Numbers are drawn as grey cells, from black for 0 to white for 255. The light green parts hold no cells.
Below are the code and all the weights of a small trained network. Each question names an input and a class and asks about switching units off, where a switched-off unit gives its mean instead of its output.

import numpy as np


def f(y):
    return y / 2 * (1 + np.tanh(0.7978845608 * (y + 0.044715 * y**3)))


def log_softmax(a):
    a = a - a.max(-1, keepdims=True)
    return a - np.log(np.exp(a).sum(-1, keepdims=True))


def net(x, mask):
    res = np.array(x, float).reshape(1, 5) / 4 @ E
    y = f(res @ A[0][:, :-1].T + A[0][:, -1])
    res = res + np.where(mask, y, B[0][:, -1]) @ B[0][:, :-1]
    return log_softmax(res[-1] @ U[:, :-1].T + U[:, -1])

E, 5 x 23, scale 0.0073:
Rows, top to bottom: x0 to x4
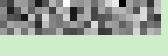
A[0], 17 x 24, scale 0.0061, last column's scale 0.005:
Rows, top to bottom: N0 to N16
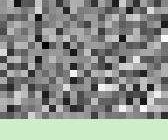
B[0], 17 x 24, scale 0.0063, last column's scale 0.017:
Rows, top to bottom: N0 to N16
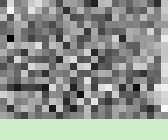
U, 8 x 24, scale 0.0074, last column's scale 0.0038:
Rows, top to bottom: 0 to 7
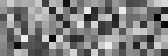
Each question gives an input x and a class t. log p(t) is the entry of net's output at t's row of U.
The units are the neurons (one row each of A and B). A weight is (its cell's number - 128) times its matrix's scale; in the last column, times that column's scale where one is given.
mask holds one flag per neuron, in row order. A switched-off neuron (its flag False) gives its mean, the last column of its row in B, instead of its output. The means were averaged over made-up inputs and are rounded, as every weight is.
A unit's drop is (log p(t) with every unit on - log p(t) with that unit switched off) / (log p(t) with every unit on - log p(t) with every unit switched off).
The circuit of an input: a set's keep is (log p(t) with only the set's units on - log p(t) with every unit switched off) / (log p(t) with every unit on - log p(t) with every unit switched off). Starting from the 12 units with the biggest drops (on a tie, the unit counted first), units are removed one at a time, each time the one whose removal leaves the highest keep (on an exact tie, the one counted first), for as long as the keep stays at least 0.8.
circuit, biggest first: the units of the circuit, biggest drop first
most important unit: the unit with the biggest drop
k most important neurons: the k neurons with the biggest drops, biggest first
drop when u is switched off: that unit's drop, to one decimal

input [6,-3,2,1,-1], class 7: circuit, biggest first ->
(N8, N9)
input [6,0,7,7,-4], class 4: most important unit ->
N8
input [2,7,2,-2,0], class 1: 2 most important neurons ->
(N15, N9)
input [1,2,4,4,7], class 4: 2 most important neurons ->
(N5, N8)
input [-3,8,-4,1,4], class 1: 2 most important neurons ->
(N15, N10)
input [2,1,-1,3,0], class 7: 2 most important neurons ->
(N12, N9)
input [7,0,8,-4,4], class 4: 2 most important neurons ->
(N5, N9)
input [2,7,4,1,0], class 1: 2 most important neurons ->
(N15, N9)
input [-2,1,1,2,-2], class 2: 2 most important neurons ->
(N12, N15)
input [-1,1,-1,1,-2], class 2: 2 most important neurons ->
(N12, N15)
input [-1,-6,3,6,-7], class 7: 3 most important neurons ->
(N9, N8, N4)
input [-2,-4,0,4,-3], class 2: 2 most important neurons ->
(N5, N13)
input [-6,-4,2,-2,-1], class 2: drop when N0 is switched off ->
0.7
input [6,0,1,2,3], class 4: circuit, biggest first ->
(N8)
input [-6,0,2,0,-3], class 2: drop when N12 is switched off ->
0.0
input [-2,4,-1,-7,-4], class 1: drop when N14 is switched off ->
-0.1
